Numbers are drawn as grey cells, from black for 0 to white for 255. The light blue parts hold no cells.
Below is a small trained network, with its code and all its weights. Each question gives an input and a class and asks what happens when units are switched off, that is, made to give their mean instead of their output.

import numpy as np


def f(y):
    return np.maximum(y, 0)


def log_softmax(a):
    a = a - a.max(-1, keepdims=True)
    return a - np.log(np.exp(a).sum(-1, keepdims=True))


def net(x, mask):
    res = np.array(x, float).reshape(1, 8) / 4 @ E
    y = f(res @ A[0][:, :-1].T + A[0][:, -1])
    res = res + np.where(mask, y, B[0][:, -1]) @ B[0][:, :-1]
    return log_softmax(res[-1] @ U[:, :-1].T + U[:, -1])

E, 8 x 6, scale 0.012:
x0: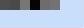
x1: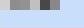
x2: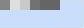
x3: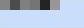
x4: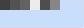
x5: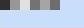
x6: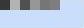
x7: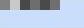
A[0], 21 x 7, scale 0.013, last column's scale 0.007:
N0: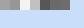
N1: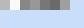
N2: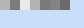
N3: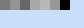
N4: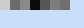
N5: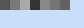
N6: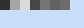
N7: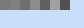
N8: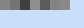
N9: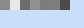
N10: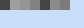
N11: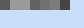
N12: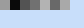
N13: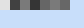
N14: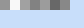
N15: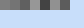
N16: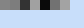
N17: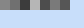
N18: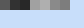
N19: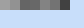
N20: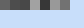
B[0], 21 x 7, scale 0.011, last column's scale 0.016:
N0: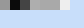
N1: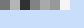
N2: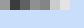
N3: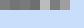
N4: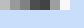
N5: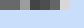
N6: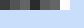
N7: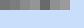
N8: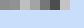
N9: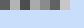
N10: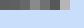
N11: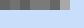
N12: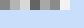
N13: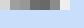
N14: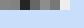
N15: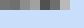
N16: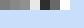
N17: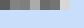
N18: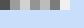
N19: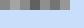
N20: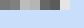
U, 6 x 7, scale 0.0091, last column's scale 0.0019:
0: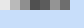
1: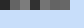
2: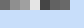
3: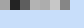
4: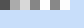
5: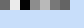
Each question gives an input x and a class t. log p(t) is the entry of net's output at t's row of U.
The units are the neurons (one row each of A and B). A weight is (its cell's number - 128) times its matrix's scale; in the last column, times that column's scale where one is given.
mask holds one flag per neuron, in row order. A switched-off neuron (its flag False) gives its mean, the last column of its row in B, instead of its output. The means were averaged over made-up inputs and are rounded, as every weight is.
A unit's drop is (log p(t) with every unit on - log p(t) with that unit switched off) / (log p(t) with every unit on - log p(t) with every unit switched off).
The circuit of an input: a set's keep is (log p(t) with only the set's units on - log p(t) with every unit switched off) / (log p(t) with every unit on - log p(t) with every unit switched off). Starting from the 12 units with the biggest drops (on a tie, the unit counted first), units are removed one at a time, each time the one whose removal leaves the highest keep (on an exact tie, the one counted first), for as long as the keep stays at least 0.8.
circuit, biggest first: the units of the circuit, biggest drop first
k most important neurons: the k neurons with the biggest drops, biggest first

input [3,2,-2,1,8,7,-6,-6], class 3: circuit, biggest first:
(N2)
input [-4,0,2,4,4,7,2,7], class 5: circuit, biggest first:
(N1; N14)
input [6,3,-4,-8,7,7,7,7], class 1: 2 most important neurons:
(N6; N13)
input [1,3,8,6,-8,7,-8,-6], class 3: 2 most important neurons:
(N0; N2)
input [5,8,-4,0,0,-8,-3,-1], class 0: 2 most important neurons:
(N13; N4)
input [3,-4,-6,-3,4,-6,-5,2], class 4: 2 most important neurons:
(N12; N18)
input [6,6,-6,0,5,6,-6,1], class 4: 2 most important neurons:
(N12; N16)
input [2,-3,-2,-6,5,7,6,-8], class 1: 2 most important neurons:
(N6; N5)
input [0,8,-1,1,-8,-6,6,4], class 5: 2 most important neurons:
(N1; N9)
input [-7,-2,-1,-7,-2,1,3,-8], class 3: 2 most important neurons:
(N2; N12)
